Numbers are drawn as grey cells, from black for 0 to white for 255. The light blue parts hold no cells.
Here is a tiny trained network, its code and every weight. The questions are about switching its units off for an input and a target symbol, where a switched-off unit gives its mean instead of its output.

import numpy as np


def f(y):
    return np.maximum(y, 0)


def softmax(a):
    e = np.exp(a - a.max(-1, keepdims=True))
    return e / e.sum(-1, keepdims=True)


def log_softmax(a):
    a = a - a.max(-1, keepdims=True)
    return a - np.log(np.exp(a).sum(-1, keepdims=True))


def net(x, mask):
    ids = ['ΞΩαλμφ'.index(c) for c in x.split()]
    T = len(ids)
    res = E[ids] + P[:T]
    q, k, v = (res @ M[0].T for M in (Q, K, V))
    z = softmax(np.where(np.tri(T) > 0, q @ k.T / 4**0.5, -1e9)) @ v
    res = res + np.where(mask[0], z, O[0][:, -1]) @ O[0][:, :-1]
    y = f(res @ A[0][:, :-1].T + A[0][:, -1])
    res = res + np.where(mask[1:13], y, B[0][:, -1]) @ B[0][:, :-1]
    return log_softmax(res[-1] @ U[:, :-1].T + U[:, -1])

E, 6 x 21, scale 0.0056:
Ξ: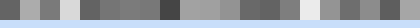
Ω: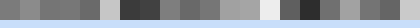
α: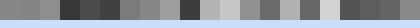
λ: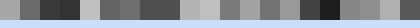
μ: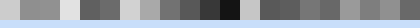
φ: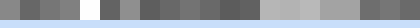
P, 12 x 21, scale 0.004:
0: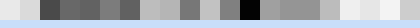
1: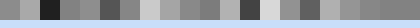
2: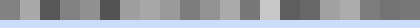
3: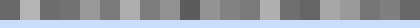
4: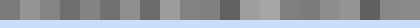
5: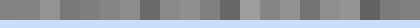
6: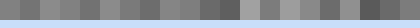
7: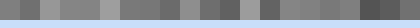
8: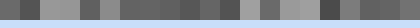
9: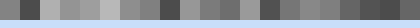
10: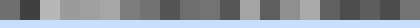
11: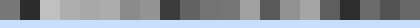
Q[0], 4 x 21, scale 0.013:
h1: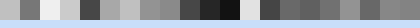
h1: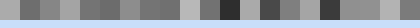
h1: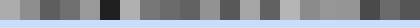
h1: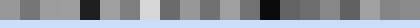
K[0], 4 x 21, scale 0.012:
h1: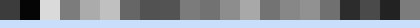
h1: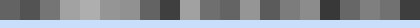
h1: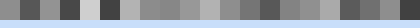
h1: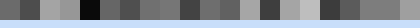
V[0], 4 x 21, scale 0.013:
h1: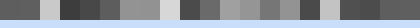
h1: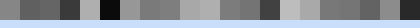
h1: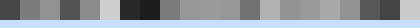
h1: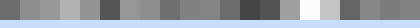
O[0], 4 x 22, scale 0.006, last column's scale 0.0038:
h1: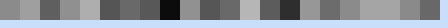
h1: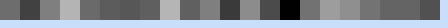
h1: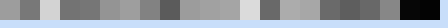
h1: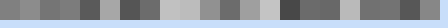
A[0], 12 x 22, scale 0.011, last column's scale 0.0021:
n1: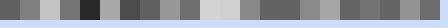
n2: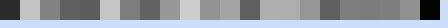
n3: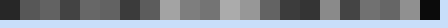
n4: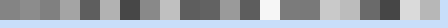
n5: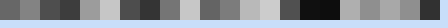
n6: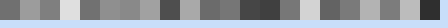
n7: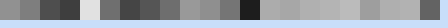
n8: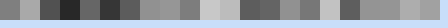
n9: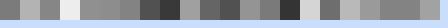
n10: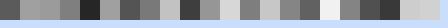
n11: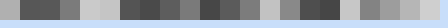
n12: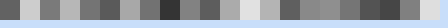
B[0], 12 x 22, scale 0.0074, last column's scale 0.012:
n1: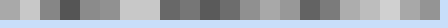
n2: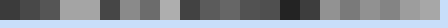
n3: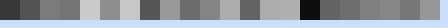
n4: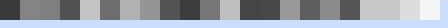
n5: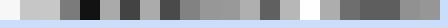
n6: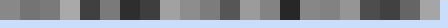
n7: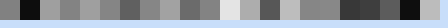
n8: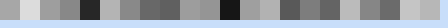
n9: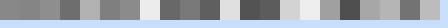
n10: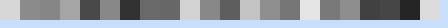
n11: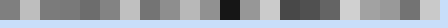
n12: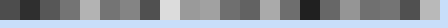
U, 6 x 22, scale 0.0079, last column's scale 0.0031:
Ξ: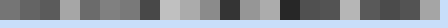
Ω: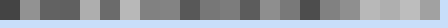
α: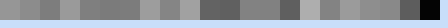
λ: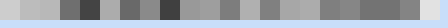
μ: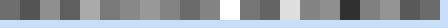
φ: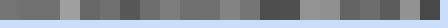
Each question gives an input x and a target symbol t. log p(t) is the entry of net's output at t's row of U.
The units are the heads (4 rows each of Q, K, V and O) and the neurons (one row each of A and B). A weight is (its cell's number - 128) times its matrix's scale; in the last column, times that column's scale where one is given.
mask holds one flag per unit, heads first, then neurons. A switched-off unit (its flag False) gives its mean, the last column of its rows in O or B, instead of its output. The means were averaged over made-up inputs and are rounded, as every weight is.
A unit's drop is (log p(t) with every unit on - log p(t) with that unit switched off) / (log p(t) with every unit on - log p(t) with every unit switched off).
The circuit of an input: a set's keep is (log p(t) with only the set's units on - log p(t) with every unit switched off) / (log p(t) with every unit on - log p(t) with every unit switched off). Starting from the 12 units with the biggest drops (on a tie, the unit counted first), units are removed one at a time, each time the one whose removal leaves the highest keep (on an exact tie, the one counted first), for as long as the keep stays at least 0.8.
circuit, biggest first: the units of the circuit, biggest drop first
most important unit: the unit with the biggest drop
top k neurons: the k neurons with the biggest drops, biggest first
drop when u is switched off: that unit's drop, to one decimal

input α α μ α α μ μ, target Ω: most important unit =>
n10
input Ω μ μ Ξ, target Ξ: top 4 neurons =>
[n2 n9 n8 n6]
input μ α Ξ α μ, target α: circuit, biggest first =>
[n9 h1 n4]
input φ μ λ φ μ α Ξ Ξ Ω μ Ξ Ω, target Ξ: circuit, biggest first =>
[h1 n4 n9 n12]
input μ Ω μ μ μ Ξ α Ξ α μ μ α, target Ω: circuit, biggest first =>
[h1 n10]
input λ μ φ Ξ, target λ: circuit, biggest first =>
[n10 h1 n12]
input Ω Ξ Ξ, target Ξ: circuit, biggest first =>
[n2 n4 h1 n9]
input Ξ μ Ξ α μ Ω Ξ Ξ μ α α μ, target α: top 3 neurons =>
[n9 n4 n11]
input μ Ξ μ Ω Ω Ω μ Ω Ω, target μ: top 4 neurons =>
[n11 n8 n4 n6]
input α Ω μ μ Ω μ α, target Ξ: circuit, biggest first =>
[h1 n4]
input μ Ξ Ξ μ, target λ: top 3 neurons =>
[n10 n5 n12]
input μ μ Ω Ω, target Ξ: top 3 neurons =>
[n2 n10 n9]
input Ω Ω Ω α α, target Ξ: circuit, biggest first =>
[h1 n4 n12]
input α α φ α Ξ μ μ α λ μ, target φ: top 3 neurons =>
[n4 n11 n6]
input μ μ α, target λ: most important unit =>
n10
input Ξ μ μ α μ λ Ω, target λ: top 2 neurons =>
[n5 n10]
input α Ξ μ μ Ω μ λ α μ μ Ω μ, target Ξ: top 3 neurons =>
[n4 n6 n9]
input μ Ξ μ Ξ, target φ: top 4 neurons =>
[n10 n4 n2 n7]
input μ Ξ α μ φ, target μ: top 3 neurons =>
[n7 n8 n10]
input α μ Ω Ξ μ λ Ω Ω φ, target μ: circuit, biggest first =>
[n8]
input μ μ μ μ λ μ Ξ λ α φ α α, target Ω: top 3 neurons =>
[n10 n7 n3]
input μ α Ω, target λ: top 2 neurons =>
[n10 n5]
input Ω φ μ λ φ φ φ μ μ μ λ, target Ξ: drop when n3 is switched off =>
0.2
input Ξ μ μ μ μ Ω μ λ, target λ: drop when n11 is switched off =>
0.2
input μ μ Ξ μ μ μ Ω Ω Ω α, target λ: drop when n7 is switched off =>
0.0
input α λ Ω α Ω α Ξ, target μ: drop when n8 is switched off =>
0.6
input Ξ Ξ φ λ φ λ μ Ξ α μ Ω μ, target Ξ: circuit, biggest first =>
[n4]
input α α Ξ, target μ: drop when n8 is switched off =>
0.2
